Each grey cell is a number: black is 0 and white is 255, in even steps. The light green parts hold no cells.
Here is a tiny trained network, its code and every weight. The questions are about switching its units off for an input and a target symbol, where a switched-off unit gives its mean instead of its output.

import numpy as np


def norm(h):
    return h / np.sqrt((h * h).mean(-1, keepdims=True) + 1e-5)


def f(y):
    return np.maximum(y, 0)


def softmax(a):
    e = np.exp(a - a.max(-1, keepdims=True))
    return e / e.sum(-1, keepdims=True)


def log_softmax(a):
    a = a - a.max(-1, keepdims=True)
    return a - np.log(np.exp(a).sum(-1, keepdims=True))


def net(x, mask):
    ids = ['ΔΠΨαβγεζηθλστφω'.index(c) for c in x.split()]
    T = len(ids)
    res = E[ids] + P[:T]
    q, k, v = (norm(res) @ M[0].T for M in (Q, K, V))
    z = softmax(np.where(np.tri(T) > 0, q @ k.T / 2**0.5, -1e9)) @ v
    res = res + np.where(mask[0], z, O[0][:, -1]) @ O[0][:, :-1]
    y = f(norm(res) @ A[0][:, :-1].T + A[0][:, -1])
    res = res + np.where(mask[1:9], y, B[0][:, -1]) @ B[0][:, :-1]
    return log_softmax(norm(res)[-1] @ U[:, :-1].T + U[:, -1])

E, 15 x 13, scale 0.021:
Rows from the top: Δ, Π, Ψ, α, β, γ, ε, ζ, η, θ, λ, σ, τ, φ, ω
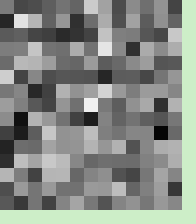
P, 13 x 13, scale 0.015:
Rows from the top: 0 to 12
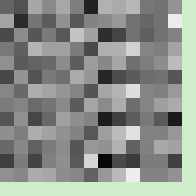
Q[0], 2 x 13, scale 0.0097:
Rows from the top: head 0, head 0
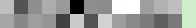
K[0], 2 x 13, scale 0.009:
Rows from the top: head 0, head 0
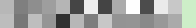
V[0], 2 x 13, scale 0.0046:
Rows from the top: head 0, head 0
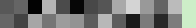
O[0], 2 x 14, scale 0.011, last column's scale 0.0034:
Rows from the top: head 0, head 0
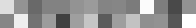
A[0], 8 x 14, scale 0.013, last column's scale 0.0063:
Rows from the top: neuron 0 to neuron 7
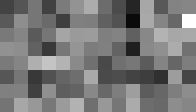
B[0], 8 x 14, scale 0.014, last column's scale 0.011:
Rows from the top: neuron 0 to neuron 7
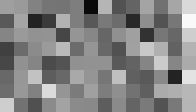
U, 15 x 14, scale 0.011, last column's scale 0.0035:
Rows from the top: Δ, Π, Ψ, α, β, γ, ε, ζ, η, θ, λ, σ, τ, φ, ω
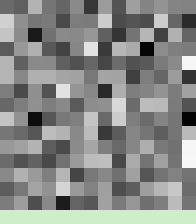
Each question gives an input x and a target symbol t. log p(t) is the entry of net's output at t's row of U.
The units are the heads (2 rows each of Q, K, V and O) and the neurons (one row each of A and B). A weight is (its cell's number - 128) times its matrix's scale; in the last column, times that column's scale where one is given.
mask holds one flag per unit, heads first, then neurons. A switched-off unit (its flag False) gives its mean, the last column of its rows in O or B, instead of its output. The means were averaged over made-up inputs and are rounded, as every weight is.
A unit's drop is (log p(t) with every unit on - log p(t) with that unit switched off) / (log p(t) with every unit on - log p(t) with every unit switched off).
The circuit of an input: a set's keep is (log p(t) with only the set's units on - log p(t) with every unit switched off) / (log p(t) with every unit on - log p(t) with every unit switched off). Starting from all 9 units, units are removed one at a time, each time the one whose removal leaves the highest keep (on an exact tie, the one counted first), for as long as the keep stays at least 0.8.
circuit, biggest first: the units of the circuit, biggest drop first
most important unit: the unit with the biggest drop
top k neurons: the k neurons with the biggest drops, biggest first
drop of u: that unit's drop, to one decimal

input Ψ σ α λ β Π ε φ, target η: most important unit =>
neuron 0
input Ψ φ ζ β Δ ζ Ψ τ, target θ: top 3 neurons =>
(neuron 3; neuron 2; neuron 0)
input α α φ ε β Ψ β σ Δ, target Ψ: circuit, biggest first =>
(neuron 0; neuron 1)
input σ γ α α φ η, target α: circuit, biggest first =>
(head 0; neuron 5)
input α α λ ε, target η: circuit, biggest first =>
(neuron 0; neuron 7)
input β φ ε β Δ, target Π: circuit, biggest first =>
(neuron 0; neuron 1)
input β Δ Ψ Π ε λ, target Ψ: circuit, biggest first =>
(head 0; neuron 5)
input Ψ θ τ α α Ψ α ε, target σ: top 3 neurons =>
(neuron 3; neuron 5; neuron 2)
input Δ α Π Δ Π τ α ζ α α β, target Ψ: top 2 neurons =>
(neuron 5; neuron 1)
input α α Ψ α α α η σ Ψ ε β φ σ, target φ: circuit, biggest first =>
(neuron 4; neuron 5; head 0)
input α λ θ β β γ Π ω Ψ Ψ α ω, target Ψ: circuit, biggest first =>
(head 0; neuron 0)
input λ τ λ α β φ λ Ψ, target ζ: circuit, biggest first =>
(neuron 5; neuron 3; head 0)
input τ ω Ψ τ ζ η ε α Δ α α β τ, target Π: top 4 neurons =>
(neuron 1; neuron 3; neuron 4; neuron 6)
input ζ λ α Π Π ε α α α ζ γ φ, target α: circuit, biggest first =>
(head 0)
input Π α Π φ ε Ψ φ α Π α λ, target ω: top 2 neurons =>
(neuron 2; neuron 5)
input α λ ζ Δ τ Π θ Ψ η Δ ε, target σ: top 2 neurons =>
(neuron 3; neuron 2)
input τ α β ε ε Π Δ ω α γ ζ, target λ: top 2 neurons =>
(neuron 5; neuron 0)
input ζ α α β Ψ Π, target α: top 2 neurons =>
(neuron 0; neuron 5)
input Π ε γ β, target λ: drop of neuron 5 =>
0.4
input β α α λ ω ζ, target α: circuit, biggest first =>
(neuron 5)
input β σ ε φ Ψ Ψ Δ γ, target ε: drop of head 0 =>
0.1
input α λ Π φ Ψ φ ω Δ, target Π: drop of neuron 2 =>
0.2
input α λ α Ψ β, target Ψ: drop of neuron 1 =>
0.0
